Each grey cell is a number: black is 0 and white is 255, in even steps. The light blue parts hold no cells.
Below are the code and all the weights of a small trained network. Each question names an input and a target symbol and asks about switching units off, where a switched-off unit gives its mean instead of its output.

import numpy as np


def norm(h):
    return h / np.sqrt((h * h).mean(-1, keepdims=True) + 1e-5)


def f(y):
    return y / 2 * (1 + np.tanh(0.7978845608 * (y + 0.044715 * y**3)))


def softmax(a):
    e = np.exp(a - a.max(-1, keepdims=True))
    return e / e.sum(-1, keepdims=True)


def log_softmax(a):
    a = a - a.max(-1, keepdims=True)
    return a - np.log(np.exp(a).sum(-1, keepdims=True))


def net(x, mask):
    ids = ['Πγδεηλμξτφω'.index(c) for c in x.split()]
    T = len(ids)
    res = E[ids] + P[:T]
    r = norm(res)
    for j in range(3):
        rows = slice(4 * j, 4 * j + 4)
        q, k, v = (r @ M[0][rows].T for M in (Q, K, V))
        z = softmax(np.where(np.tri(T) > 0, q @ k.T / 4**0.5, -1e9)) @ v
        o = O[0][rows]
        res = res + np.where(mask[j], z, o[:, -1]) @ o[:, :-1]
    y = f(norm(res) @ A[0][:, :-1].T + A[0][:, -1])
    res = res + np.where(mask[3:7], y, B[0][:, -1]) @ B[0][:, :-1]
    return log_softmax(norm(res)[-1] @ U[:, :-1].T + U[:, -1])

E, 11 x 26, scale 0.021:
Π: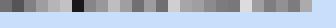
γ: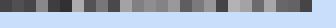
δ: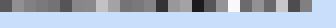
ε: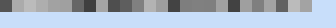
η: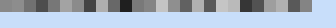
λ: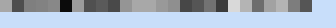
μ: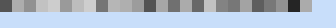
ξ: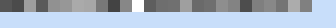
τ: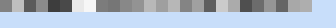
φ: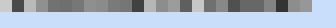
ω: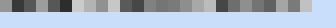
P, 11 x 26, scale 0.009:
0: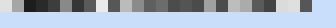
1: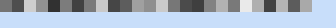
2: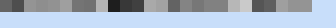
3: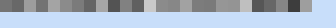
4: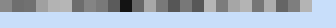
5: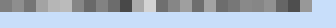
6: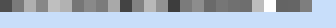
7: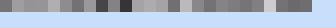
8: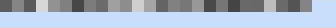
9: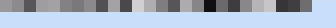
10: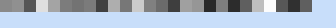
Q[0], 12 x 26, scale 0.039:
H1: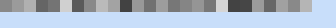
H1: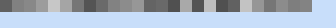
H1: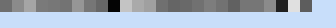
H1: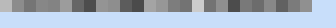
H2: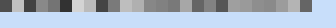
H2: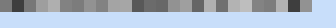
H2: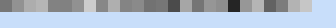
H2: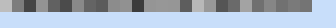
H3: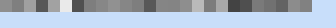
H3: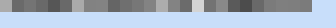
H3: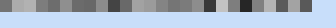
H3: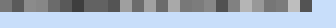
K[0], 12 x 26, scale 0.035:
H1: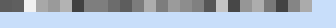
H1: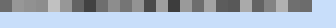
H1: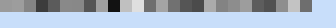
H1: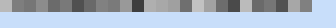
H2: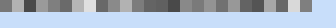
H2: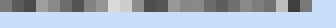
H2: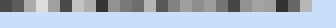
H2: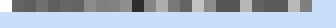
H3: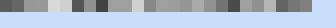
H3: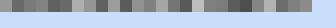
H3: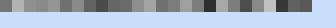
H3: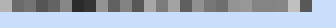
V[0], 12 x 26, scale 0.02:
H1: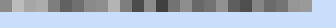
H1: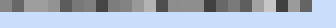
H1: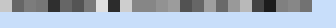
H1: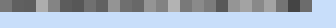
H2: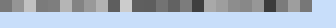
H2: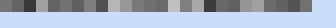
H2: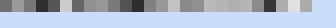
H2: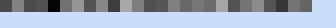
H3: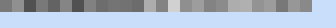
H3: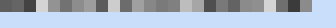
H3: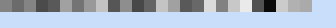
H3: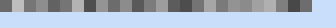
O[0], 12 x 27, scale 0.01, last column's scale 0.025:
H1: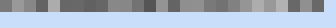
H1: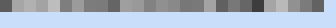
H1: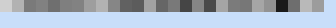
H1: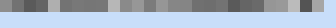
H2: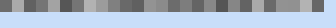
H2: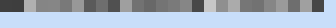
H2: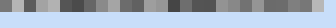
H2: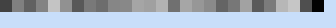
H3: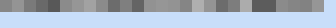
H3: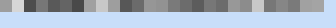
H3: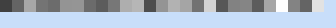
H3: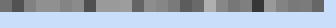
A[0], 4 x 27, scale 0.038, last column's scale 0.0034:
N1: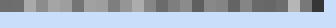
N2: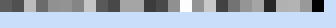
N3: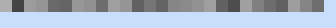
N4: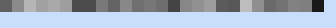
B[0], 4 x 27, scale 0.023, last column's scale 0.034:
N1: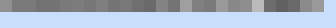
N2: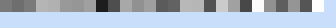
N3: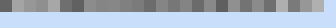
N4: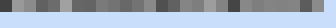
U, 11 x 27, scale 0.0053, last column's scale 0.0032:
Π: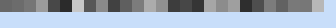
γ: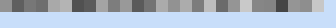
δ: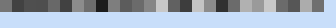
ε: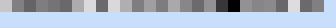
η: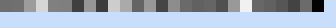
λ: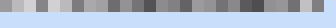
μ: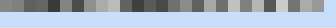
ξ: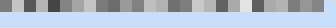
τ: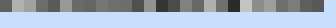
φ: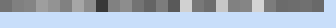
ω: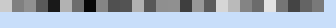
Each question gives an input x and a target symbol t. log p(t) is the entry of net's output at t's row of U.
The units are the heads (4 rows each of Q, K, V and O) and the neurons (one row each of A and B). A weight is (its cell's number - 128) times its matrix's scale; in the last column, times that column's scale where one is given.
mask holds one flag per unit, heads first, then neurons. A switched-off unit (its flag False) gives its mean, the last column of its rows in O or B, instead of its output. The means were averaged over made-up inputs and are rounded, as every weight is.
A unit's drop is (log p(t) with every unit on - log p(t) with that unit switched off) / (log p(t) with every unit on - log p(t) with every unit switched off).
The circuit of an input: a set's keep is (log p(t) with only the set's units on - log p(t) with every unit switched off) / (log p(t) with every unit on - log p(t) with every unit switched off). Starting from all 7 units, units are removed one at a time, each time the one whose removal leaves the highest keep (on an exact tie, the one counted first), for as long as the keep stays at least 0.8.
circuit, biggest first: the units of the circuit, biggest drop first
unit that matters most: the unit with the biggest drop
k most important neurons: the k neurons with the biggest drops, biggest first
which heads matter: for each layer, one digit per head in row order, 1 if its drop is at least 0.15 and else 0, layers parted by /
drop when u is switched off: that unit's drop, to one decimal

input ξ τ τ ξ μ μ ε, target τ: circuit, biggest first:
(H1, N4)
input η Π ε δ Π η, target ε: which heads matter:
110
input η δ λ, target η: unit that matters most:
H1
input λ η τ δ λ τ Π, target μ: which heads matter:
011
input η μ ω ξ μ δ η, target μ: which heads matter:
001
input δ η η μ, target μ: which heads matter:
001
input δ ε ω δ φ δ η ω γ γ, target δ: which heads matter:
111
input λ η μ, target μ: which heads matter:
010
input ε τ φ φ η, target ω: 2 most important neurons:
(N2, N3)
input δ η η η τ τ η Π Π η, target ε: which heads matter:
100
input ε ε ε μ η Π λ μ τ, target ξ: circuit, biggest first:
(H3, N2, H1, H2)
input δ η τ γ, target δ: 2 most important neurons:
(N2, N3)
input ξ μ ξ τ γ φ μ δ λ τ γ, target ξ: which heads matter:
010
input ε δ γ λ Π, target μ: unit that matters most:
H2
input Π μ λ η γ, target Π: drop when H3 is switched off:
0.1
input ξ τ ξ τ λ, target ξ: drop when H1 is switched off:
0.2
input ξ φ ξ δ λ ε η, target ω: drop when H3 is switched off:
-0.1
